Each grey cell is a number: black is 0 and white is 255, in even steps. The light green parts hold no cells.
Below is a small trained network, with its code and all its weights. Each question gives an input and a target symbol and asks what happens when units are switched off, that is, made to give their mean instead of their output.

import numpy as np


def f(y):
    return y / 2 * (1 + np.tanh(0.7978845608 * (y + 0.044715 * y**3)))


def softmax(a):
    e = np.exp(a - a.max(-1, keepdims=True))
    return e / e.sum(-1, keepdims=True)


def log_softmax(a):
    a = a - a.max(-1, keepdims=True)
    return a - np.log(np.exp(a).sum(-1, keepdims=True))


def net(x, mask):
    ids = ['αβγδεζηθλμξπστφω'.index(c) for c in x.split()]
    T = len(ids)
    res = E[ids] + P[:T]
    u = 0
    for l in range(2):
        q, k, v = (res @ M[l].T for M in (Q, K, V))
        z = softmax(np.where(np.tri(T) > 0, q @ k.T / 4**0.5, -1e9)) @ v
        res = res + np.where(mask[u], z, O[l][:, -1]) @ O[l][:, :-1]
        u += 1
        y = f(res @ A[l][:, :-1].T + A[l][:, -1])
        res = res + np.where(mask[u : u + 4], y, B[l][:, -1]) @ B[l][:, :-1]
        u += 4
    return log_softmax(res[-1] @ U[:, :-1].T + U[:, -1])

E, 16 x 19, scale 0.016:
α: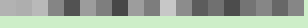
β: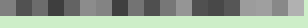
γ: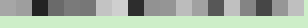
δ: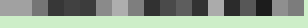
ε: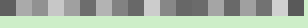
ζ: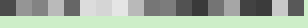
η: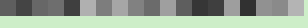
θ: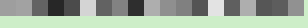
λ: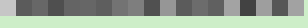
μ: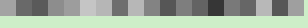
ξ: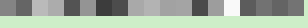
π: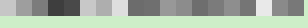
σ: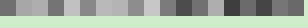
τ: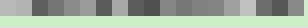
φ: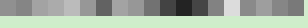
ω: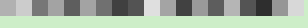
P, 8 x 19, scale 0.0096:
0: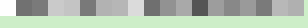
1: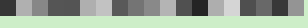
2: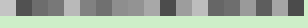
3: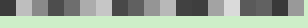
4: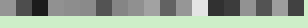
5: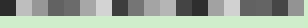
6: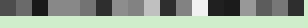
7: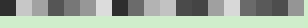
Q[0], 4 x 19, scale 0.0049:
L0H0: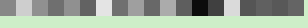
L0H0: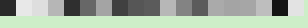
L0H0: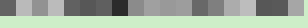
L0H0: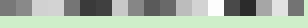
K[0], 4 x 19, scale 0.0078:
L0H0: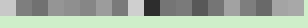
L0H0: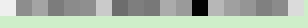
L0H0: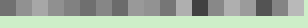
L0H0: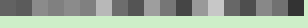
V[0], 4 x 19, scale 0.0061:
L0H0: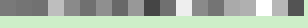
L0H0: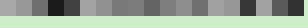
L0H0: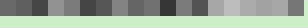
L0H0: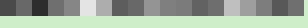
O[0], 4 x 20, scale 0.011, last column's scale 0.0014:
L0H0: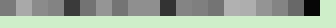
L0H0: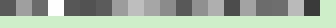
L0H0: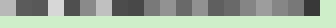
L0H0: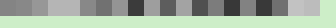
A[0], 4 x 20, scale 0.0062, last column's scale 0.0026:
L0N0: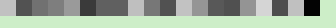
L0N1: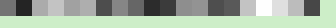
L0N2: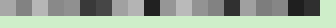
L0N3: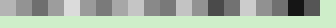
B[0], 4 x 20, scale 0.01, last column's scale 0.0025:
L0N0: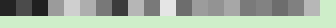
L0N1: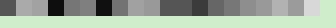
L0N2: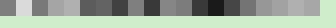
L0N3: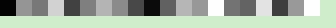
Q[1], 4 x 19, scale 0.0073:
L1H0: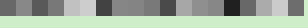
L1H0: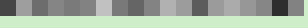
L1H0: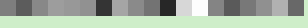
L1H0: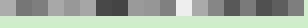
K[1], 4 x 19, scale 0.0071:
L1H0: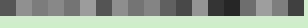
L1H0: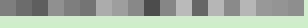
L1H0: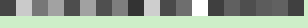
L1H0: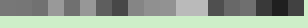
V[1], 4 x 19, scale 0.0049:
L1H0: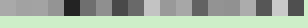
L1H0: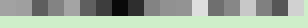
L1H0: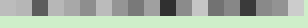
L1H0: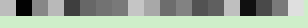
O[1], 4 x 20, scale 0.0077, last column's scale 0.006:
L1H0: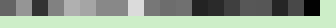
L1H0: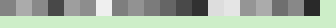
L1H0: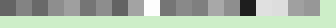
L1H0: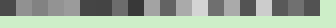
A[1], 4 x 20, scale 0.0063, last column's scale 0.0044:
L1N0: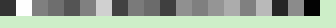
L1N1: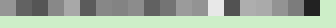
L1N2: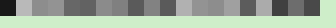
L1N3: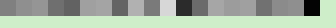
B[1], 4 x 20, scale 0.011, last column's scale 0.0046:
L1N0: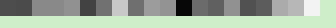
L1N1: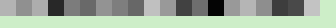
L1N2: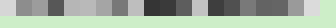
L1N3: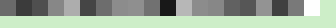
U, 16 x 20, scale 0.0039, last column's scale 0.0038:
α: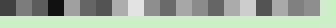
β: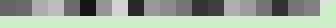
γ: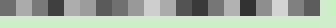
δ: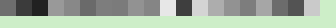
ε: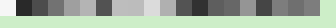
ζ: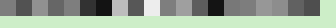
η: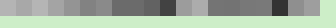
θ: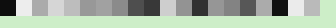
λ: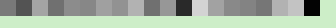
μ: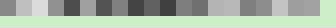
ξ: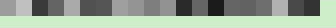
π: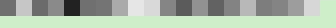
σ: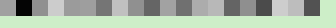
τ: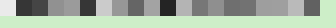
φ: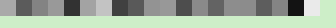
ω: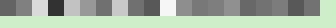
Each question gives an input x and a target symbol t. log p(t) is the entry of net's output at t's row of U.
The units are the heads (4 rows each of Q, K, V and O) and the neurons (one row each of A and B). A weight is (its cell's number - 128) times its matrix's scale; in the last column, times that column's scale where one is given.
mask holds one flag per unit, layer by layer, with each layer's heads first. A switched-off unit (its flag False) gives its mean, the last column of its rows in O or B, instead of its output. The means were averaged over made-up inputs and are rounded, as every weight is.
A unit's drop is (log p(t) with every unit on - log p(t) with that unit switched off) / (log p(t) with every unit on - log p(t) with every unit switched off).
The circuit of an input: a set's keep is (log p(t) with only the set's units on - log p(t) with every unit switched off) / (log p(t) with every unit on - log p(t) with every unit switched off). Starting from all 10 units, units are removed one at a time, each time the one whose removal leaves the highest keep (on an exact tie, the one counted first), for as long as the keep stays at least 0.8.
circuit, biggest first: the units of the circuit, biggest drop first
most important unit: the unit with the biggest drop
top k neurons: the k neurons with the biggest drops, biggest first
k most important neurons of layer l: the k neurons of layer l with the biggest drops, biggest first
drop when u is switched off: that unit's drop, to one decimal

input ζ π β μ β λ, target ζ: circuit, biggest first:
(L1H0)
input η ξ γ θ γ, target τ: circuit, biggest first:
(L1H0, L0H0)
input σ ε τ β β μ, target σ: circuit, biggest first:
(L1H0, L0H0, L0N3)
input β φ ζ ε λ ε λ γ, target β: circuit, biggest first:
(L1H0, L1N0, L0H0)
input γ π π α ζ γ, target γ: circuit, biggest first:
(L1H0, L1N0)
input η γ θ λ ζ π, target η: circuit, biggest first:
(L1H0, L1N2)
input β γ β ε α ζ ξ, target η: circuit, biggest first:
(L1H0, L1N2, L0H0)
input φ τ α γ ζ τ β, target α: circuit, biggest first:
(L0N1, L1H0, L0N0)
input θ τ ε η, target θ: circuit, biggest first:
(L0H0, L1H0)
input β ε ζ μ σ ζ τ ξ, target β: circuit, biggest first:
(L1H0, L1N0, L0H0)
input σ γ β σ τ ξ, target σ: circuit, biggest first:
(L0H0, L1H0, L0N3)
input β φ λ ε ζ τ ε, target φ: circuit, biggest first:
(L1H0, L0H0, L0N3, L1N1)
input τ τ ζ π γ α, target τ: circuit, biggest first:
(L1N3, L1H0, L0N3)
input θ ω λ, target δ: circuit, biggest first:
(L0N0, L0H0)
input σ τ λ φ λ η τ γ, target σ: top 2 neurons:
(L0N3, L1N1)
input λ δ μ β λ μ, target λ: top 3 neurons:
(L1N0, L1N2, L0N0)
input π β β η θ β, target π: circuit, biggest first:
(L0H0)
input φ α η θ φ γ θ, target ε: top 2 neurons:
(L1N1, L0N3)
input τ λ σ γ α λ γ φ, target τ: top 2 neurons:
(L1N3, L0N3)
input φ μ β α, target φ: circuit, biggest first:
(L0H0)
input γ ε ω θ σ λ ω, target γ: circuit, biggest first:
(L1H0, L0H0)
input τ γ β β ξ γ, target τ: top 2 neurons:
(L0N3, L1N3)
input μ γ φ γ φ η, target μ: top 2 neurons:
(L0N3, L0N0)
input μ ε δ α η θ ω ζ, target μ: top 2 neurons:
(L0N3, L0N0)
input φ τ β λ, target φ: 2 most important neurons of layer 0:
(L0N1, L0N3)
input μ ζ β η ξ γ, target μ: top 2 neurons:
(L0N3, L0N0)
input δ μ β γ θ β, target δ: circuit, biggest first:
(L0H0)
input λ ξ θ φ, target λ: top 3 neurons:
(L1N2, L1N0, L0N0)
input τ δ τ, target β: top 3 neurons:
(L0N3, L1N1, L1N0)
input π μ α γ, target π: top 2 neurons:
(L0N3, L1N3)
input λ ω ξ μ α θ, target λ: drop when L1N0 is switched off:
0.5
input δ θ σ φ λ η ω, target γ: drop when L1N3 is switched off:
0.1
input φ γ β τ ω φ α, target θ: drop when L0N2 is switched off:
0.2
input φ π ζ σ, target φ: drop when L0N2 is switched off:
0.0
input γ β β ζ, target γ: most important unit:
L1H0
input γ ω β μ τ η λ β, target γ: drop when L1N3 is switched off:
0.1
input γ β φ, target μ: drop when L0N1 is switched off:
0.7
